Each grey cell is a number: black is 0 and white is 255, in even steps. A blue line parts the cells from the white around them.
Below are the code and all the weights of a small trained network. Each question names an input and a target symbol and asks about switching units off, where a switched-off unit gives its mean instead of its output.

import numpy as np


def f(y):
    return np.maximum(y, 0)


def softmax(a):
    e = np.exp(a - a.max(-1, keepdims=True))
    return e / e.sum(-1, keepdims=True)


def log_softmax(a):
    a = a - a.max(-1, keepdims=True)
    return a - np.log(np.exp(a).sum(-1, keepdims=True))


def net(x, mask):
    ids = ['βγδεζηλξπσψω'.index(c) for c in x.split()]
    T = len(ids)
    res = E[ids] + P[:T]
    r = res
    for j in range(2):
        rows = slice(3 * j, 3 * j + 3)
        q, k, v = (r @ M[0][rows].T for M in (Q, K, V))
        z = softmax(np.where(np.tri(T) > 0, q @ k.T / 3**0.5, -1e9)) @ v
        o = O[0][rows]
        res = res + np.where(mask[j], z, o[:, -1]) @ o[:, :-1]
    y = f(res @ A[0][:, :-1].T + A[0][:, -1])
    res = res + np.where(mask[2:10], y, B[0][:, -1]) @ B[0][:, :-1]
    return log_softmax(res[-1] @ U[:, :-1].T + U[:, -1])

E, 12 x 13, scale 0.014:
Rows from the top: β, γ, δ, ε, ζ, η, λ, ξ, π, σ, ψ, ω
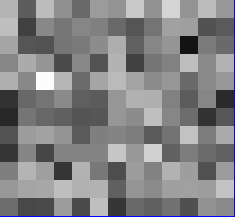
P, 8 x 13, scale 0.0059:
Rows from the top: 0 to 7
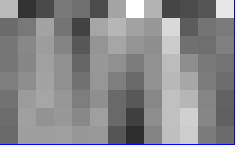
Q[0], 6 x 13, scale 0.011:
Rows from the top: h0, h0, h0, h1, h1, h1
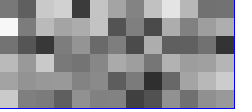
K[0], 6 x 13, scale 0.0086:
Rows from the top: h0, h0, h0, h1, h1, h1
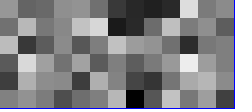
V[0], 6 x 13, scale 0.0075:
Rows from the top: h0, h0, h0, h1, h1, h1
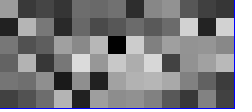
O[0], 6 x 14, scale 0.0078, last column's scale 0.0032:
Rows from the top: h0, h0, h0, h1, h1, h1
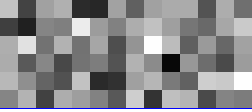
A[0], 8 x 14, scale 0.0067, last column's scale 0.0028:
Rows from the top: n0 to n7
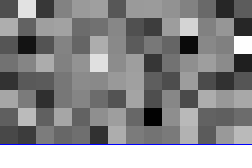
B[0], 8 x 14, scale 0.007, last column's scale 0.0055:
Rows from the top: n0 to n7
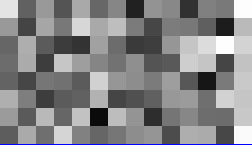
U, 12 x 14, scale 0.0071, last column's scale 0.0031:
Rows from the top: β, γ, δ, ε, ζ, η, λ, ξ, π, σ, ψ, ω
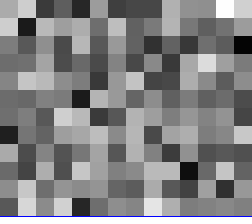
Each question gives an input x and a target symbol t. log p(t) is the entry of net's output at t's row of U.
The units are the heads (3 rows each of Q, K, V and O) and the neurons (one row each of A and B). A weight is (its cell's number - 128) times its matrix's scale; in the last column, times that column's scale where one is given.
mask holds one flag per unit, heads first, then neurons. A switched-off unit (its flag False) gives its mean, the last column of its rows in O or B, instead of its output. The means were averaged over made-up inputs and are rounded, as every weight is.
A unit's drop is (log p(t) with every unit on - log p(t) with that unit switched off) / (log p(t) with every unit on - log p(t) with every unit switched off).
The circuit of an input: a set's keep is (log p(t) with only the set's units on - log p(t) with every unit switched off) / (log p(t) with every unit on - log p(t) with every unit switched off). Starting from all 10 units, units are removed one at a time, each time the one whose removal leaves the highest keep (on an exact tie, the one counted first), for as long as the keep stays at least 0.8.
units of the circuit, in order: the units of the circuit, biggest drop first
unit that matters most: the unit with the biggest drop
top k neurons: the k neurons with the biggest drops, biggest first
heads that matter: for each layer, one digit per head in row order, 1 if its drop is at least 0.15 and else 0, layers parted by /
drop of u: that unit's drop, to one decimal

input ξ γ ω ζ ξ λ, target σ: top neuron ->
[n0]
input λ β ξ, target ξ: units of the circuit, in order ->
[h0 h1]
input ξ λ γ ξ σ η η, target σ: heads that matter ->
10
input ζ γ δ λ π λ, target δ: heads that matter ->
10
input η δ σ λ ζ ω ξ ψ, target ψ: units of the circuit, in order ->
[h0 n0]
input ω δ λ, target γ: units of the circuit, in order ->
[h1 n6 n0]
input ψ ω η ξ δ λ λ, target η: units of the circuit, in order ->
[h1 n4]
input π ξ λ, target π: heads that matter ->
01
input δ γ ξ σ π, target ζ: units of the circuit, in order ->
[h0 h1 n6]
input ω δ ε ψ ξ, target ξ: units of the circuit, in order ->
[h0 n3]
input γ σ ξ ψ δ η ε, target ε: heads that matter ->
11
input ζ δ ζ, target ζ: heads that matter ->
10
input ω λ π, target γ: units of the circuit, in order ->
[h1 n0 n6]
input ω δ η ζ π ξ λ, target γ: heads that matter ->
01
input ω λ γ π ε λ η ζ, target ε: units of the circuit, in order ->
[h1 h0 n2]
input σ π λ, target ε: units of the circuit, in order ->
[h1 n2]
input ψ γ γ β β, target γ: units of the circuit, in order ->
[h0 n1]
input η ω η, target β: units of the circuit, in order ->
[h1 n5]
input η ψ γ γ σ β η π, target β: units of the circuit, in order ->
[h1 n5 h0]
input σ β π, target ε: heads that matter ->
01
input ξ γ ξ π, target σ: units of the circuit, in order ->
[h0 n0]
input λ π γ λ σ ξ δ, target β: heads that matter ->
00
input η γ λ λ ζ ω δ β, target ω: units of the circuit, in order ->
[h0]
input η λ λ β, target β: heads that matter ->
11
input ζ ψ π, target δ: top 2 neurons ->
[n6 n0]
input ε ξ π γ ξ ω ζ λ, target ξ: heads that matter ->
10
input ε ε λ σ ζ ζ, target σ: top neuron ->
[n7]
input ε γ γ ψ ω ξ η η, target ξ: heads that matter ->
10
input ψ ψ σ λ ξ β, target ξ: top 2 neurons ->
[n3 n0]
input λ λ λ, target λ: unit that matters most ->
h1
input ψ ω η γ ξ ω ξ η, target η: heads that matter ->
01
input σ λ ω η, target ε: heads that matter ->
01
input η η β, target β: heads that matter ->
10
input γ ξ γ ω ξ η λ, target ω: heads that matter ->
10
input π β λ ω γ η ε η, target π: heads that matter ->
01
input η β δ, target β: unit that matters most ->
n5
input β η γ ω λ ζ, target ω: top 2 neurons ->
[n0 n6]
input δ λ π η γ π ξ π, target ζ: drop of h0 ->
1.4
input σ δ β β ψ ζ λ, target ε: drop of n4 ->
0.1
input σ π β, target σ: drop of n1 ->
0.0
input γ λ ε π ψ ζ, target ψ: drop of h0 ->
1.0
